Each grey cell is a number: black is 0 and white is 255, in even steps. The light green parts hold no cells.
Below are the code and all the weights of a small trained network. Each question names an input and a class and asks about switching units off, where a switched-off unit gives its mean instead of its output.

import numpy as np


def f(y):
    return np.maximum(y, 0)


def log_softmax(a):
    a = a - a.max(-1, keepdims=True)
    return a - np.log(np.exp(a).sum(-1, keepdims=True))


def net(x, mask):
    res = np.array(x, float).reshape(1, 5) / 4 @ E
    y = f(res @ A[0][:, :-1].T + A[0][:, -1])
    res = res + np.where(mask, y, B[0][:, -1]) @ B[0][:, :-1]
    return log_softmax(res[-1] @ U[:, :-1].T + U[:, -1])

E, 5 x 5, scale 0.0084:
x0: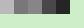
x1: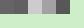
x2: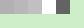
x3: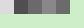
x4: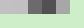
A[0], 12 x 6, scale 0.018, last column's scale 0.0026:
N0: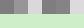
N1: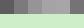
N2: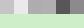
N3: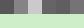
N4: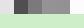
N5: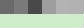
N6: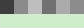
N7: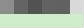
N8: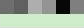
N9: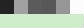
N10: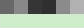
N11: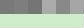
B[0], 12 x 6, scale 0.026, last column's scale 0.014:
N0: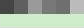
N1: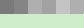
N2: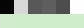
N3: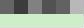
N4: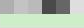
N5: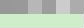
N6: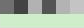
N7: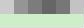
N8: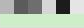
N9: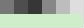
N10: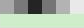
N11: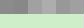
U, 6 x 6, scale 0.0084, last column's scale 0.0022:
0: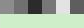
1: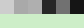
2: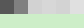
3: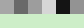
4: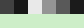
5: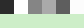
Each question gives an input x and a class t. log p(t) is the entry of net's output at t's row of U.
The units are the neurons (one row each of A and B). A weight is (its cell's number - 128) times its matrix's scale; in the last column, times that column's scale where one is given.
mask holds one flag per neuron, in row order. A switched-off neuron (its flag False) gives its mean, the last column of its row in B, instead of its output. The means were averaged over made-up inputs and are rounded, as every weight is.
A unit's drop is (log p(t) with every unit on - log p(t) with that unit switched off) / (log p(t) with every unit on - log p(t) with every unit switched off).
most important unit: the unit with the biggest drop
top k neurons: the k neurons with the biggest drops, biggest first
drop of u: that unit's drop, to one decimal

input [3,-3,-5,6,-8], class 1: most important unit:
N7
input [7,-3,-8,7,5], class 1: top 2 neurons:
[N4; N7]
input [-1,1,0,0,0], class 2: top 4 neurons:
[N2; N10; N8; N3]
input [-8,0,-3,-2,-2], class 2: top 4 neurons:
[N5; N1; N6; N7]
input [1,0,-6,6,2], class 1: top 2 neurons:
[N4; N9]
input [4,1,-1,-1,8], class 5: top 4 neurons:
[N9; N6; N3; N2]
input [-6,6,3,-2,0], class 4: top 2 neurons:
[N0; N10]
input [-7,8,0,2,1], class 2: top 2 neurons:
[N1; N8]
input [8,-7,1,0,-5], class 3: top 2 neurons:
[N8; N6]
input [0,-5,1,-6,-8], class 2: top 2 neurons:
[N10; N1]
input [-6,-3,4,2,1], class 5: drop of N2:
0.2
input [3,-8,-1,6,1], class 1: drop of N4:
0.2
